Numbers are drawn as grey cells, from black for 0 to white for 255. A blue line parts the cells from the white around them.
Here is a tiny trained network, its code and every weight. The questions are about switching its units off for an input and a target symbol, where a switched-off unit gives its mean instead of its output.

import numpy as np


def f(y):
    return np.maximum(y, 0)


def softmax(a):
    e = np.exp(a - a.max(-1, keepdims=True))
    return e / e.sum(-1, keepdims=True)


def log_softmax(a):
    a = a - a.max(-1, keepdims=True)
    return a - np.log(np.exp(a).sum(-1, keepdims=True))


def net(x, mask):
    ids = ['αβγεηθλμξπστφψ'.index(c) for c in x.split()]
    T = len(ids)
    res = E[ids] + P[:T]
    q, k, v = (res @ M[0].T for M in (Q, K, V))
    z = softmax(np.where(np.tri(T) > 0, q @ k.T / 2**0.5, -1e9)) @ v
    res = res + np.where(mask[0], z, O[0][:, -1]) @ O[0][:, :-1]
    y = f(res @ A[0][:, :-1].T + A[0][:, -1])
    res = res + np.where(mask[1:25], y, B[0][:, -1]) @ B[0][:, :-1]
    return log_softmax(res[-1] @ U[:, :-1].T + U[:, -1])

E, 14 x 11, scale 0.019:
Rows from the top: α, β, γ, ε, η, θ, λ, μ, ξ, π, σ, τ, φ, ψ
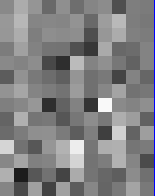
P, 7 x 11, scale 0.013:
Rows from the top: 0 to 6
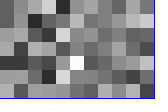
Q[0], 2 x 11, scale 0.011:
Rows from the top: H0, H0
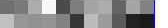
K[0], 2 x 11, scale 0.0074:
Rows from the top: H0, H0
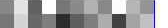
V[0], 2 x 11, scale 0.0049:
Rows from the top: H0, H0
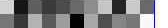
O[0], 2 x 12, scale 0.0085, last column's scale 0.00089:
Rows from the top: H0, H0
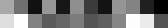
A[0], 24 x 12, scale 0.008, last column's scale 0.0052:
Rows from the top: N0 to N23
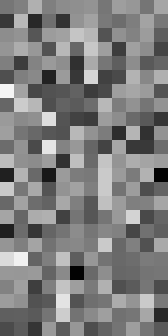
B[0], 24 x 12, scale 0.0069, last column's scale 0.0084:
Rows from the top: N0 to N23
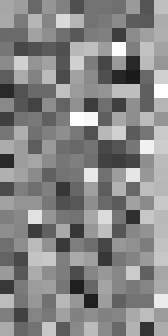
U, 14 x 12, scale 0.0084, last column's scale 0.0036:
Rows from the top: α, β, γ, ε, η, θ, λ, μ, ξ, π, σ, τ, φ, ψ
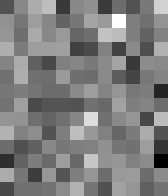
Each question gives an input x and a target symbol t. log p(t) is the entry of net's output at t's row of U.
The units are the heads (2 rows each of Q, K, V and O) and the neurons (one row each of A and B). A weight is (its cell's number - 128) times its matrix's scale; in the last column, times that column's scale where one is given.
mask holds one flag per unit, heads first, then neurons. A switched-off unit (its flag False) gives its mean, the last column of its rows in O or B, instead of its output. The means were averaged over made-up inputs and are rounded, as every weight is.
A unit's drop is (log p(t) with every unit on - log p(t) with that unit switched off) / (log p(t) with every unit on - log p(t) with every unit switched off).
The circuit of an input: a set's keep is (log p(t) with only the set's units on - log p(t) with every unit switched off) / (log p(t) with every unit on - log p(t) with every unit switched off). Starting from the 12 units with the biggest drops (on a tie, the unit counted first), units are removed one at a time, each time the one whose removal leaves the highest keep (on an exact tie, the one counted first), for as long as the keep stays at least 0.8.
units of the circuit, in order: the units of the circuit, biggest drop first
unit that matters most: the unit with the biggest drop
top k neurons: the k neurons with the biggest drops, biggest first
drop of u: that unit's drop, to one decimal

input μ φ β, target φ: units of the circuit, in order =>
(H0 N10)
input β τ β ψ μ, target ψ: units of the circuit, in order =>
(H0 N6)
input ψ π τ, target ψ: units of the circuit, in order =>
(H0 N6)
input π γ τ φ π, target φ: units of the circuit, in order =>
(H0 N23 N16)
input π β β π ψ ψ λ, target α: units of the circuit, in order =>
(N13 N11)
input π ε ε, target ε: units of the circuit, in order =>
(N19 N7)
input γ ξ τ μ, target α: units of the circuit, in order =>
(N17 N11)
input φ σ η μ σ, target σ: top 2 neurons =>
(N10 N16)
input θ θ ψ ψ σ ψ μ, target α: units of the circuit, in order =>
(N11 N17)
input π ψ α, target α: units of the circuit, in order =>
(N18)
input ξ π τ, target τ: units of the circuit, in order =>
(H0 N20)
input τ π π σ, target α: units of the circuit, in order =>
(N11 N13)
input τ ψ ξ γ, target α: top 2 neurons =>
(N6 N17)
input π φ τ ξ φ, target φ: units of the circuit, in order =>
(N23 H0)
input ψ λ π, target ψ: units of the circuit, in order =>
(H0 N6 N18)
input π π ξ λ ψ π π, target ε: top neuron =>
(N6)
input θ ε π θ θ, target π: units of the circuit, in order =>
(H0 N12)
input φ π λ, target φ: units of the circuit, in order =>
(H0 N23)
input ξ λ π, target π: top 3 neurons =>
(N21 N3 N12)
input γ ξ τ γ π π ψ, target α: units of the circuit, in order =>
(N5 N4)
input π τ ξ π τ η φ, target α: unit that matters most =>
N4
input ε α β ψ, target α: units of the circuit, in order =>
(N4 N5)
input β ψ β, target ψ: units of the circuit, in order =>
(H0 N6 N18)
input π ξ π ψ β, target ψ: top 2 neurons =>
(N6 N11)
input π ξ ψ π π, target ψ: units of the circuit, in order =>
(H0 N6)
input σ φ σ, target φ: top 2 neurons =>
(N10 N23)
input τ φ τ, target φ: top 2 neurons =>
(N10 N23)
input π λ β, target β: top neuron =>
(N3)
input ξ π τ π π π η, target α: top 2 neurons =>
(N11 N17)
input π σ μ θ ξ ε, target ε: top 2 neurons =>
(N19 N3)
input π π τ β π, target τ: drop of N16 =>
0.1
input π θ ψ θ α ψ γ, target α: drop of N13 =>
0.1
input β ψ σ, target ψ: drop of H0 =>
1.0
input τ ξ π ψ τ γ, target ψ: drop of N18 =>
0.2
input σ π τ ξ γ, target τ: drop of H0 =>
1.1
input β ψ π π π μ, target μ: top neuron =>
(N13)
